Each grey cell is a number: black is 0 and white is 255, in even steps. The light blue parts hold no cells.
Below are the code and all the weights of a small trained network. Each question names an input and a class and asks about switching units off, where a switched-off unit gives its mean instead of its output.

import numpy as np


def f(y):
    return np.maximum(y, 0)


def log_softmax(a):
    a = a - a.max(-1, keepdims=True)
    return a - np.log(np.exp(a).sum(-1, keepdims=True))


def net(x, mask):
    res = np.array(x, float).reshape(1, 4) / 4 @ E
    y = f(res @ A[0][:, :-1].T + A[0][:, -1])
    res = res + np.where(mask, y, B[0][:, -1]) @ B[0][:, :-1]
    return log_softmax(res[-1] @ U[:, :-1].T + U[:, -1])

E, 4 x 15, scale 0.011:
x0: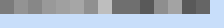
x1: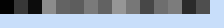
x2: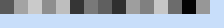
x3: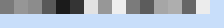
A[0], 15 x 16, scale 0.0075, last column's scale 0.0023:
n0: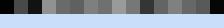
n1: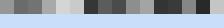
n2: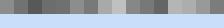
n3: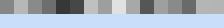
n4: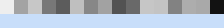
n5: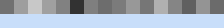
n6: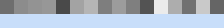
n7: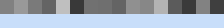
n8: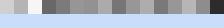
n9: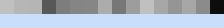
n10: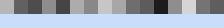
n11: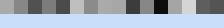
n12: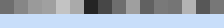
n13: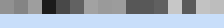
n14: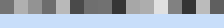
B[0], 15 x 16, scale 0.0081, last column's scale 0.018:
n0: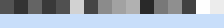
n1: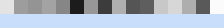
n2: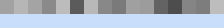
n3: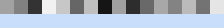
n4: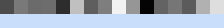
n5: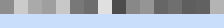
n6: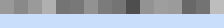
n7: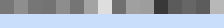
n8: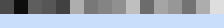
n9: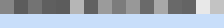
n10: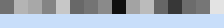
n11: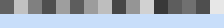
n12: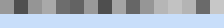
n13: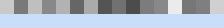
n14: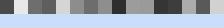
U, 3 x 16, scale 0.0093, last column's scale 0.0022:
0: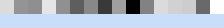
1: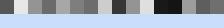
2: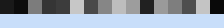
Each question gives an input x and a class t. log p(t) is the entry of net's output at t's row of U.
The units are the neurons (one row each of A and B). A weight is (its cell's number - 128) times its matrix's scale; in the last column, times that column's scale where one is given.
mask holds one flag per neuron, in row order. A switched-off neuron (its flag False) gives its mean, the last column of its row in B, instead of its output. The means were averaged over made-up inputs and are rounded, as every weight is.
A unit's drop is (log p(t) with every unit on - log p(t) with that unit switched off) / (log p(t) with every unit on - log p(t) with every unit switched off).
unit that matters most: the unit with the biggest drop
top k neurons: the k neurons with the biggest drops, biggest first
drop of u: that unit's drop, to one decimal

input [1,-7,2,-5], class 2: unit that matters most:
n4
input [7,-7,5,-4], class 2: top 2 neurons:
n4; n8
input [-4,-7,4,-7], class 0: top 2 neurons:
n1; n0
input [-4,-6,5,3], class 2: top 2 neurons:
n8; n4
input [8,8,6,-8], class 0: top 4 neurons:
n1; n12; n4; n8
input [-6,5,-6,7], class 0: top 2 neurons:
n3; n13
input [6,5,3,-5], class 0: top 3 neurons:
n1; n4; n8
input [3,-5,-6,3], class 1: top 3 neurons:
n11; n10; n0
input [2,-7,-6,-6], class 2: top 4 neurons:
n4; n8; n3; n9
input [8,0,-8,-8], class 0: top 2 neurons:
n1; n12
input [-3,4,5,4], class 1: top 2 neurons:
n1; n14
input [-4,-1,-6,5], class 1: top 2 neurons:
n11; n1
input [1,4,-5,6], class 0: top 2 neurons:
n3; n13
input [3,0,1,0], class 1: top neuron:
n1
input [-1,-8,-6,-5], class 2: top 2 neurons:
n4; n8
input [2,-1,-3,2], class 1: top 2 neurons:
n1; n12
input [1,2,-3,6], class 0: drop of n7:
0.0
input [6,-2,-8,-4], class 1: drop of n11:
0.1
